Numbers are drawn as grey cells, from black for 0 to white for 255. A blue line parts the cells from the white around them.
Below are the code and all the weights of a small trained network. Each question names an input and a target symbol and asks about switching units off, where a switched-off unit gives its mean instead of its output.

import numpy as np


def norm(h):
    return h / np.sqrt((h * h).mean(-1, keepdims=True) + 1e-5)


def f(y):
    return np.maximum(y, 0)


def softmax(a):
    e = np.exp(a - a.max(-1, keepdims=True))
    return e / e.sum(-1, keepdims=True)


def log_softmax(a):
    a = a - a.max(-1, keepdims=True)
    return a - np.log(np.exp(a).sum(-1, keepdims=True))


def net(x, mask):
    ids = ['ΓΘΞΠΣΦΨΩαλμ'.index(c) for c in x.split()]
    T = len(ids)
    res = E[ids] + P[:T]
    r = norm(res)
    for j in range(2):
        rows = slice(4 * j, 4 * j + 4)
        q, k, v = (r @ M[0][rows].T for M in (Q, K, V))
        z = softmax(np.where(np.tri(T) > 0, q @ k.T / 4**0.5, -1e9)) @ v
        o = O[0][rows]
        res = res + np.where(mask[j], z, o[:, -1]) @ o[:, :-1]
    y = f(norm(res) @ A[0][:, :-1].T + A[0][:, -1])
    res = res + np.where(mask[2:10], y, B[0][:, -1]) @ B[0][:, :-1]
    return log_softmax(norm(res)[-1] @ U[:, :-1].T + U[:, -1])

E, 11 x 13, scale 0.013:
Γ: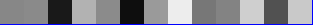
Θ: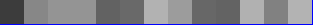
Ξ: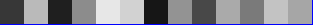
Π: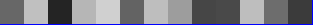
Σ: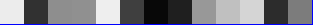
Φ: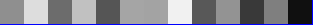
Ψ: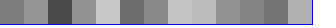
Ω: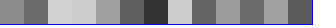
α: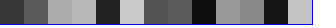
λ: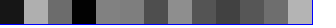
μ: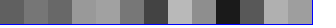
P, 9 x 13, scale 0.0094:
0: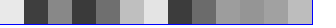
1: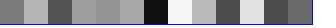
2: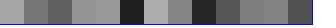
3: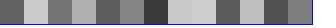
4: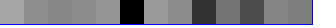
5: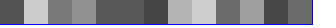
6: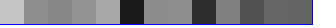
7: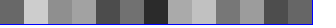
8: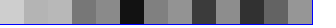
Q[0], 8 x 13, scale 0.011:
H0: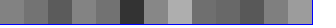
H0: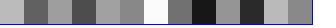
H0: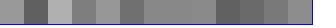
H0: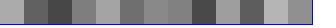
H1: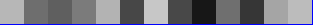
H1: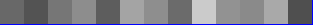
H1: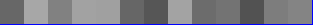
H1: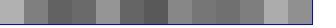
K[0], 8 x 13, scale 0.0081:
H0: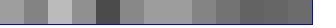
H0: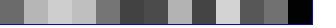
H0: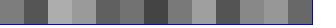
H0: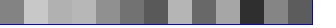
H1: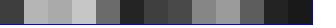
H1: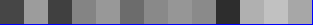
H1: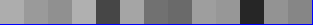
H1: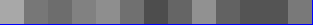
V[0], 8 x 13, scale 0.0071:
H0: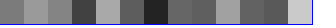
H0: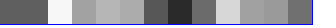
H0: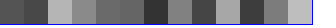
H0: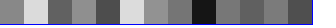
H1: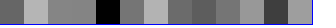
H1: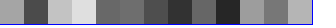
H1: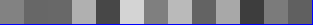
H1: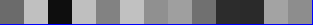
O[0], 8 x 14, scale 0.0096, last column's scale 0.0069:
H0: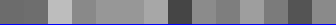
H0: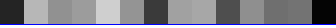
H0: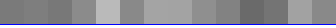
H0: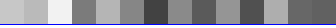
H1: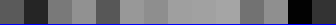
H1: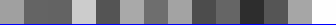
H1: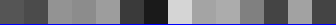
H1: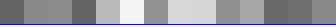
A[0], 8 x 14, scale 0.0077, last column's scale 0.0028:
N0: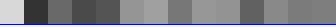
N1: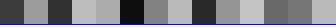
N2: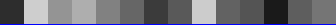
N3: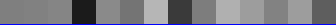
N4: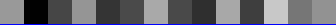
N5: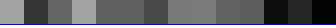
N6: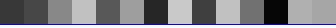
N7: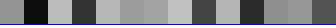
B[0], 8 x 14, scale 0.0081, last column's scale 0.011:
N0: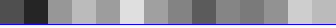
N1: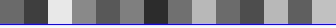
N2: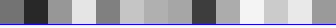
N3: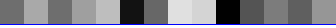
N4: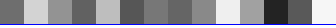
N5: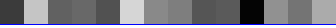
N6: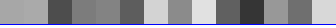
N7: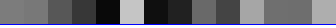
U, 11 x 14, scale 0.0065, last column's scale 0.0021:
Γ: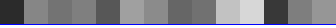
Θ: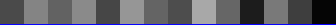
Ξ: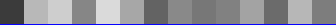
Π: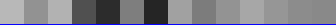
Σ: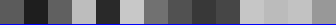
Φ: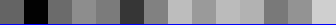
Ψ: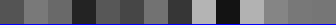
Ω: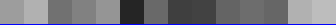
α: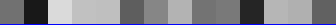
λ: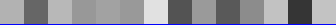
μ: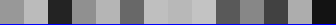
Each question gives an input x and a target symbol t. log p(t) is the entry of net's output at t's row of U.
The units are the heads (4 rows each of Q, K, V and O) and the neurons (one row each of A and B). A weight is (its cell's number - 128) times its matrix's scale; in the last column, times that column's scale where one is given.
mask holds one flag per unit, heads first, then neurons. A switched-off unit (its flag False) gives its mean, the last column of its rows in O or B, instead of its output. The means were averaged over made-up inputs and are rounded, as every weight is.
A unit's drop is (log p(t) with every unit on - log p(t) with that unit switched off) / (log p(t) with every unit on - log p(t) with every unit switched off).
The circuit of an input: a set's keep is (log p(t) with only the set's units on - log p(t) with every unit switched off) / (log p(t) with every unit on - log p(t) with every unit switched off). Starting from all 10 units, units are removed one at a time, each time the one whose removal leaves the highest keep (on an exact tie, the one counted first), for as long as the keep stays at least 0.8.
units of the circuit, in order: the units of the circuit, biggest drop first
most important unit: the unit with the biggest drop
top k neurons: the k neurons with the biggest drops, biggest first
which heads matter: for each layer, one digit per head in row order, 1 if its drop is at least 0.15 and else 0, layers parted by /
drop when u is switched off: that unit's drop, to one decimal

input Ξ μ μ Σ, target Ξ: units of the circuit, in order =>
(H0)
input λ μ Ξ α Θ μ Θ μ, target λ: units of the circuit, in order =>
(H1, H0)
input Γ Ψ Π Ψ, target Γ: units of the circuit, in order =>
(H0, N4, H1)
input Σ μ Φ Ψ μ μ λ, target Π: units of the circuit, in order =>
(H0, H1)
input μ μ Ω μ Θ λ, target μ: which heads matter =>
01
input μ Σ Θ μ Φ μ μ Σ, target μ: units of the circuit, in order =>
(H1, N6)
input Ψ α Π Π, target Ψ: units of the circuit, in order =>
(H1, N1)
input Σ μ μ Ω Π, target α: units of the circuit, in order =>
(N1, H1)
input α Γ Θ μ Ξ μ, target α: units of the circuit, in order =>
(H0, H1)
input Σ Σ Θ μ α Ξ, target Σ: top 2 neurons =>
(N2, N4)
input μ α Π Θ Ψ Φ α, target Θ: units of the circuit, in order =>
(H1, N6, N5)
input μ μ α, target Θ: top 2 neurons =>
(N6, N7)
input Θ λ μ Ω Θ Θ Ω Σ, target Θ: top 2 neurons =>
(N5, N6)
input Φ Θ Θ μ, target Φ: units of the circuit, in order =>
(H1)
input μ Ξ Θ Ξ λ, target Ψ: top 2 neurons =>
(N7, N3)
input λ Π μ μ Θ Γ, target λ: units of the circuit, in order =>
(H0, H1)
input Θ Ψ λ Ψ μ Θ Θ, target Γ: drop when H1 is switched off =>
0.4
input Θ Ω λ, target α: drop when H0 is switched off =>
0.6
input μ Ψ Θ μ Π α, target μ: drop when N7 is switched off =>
0.0
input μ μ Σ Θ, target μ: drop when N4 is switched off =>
-0.1
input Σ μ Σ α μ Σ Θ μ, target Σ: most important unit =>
H0
